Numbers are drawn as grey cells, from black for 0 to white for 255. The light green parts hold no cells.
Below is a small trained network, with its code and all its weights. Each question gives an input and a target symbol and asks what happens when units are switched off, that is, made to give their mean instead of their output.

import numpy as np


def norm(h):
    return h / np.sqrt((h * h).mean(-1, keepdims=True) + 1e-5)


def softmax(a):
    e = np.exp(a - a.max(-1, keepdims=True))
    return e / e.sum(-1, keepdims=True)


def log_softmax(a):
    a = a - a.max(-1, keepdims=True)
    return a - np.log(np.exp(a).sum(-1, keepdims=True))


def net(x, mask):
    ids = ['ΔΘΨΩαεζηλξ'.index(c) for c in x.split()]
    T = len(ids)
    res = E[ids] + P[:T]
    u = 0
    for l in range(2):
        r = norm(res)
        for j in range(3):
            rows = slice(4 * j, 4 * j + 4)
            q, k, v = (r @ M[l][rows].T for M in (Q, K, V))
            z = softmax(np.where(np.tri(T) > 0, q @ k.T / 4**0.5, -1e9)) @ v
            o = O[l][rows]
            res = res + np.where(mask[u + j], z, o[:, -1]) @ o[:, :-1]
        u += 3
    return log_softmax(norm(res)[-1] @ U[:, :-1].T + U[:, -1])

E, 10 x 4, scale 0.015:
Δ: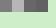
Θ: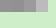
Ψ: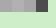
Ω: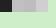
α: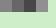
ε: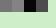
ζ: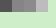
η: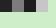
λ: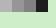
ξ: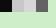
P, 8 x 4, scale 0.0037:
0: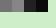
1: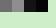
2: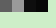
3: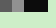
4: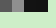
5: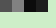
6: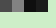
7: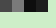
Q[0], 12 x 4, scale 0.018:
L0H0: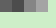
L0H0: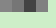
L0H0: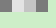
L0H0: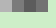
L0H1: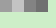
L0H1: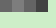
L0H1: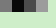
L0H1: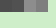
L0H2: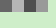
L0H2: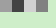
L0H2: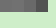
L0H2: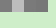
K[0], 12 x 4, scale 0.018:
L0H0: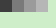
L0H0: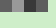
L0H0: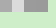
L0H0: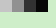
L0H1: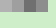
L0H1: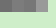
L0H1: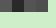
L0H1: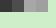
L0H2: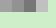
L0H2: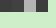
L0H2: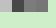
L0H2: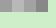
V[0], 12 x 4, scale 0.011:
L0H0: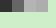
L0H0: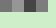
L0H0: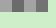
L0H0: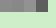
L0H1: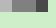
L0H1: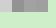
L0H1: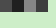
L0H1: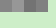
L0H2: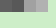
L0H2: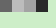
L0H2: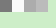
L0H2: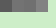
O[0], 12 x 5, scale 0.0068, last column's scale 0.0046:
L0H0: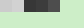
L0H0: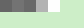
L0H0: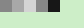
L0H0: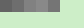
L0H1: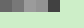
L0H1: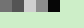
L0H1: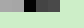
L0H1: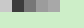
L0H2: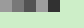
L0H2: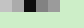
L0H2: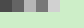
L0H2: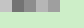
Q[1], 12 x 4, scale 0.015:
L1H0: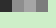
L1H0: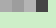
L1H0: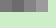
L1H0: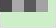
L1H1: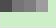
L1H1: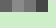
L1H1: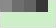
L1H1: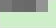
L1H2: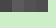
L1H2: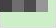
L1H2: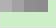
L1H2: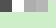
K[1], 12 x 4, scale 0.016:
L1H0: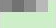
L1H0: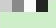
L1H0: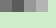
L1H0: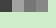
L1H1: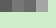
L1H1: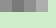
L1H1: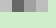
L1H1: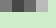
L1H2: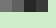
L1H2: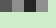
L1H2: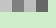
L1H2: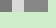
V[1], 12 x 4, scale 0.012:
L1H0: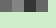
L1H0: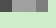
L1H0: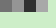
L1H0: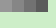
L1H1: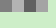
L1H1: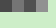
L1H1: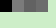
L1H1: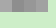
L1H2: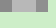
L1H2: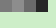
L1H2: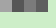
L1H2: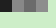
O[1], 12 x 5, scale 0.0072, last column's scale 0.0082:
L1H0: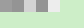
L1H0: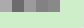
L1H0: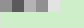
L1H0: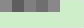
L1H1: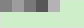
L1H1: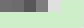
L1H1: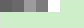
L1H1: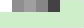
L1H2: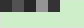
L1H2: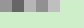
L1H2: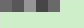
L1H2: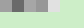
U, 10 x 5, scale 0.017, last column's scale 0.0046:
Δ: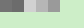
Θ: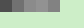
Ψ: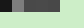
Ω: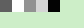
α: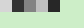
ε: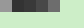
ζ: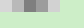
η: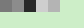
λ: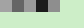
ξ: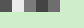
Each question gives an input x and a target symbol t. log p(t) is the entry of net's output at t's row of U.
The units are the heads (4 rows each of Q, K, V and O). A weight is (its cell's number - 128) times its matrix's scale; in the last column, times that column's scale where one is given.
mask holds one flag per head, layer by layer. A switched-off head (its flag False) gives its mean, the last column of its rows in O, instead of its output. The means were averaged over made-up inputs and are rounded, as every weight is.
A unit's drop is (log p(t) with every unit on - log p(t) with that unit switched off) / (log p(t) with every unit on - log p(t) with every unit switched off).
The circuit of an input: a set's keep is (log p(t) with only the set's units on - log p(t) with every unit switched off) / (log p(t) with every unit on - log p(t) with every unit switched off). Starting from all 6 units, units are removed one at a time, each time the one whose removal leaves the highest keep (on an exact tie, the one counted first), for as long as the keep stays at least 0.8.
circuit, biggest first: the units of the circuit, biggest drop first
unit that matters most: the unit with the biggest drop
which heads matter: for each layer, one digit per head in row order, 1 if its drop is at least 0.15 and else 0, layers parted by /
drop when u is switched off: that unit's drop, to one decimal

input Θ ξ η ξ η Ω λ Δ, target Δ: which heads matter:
000 / 000
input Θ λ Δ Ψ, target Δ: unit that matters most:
L0H1
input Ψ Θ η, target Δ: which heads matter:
001 / 111
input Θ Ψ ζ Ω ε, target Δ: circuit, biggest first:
L0H2, L1H2
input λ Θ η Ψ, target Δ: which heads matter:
110 / 000
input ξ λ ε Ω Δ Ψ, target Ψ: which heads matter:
111 / 101
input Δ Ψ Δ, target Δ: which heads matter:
100 / 000
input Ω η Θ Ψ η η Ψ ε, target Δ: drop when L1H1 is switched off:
0.1
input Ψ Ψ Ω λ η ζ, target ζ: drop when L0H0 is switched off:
0.7
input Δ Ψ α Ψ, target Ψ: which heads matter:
110 / 101
